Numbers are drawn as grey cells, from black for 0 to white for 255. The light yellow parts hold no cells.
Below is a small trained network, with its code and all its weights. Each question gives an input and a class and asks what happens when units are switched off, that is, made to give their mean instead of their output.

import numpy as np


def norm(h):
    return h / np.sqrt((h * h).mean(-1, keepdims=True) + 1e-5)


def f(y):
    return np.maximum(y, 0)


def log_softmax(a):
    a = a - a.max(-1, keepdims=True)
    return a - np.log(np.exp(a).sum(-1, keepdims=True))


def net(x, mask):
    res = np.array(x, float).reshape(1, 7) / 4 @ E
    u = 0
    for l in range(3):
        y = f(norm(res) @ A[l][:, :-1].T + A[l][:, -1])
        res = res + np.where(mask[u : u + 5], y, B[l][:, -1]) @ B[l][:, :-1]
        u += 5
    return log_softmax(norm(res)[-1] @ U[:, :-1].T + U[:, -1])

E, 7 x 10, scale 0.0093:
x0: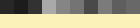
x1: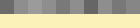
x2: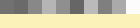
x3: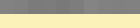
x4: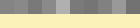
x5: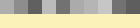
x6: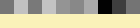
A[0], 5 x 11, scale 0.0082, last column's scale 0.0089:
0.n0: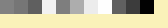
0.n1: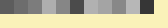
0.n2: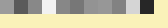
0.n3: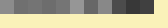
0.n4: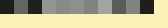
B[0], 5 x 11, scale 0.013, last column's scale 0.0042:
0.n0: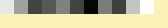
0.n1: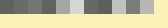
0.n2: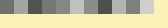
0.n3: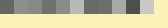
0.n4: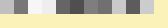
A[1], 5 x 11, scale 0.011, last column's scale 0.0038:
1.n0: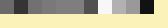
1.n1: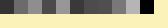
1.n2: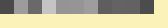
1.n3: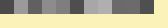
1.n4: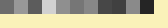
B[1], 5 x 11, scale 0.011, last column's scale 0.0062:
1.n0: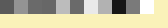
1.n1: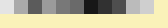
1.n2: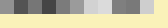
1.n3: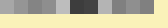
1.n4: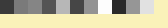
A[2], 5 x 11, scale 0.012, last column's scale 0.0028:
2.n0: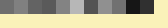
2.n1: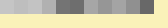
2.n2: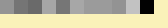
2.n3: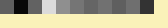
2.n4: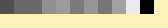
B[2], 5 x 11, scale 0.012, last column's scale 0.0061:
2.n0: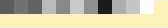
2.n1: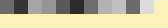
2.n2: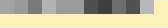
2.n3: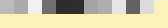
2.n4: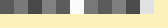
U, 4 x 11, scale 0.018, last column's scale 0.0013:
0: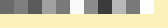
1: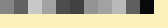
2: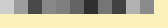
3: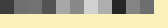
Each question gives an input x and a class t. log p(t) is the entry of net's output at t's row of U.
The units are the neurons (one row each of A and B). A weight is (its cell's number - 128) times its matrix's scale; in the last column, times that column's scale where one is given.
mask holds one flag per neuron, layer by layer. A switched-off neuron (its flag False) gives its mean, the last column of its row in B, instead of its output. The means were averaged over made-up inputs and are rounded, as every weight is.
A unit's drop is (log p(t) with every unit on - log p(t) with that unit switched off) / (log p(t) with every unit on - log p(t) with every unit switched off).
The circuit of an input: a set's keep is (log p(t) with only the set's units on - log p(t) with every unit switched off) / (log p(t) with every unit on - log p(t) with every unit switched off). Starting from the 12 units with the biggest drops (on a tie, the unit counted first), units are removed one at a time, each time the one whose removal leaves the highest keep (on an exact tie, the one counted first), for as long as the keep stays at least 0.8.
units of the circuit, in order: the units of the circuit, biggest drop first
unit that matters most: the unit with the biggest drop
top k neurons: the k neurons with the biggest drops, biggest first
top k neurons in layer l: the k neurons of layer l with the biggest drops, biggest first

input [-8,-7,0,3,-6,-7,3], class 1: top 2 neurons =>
(0.n0, 2.n1)
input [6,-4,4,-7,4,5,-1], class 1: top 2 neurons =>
(0.n4, 2.n3)
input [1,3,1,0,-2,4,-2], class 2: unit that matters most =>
0.n0
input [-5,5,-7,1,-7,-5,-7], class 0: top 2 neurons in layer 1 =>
(1.n4, 1.n2)
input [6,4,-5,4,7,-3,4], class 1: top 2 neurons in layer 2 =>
(2.n3, 2.n4)
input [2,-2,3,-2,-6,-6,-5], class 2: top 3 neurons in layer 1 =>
(1.n1, 1.n4, 1.n2)
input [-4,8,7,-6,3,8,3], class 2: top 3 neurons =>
(0.n0, 2.n0, 0.n3)
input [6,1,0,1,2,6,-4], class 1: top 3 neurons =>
(0.n4, 2.n3, 1.n1)
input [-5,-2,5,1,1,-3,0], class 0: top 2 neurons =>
(2.n4, 0.n4)
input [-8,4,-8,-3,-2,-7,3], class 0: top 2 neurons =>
(0.n4, 0.n0)
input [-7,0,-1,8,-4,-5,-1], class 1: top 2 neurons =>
(0.n0, 2.n1)
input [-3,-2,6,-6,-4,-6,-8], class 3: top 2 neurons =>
(1.n0, 0.n0)
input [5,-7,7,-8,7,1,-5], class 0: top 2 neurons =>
(2.n4, 0.n2)
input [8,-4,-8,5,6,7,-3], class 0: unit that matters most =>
2.n0
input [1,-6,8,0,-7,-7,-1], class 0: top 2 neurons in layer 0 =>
(0.n0, 0.n1)
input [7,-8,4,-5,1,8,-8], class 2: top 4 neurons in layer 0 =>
(0.n0, 0.n4, 0.n2, 0.n3)
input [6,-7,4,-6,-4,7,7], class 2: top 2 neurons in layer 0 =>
(0.n0, 0.n4)
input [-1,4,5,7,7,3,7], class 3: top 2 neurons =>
(1.n4, 1.n2)
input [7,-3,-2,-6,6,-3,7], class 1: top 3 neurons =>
(2.n3, 0.n4, 1.n0)
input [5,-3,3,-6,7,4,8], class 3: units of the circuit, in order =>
(1.n4)
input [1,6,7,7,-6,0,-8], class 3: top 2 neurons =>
(1.n0, 2.n0)
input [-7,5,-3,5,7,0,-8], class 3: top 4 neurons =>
(1.n0, 0.n4, 2.n3, 1.n1)
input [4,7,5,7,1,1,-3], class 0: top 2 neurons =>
(0.n2, 0.n1)
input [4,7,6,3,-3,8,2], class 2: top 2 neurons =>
(0.n0, 2.n0)
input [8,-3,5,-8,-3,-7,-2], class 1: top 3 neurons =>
(2.n3, 0.n4, 0.n0)
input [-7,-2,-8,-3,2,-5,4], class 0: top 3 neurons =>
(0.n4, 0.n0, 2.n0)
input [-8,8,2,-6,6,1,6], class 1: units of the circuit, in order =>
(2.n1)
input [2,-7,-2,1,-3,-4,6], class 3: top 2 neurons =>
(0.n0, 1.n4)
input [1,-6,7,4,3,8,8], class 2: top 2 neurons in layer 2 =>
(2.n2, 2.n0)
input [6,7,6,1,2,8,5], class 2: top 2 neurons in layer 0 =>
(0.n0, 0.n2)
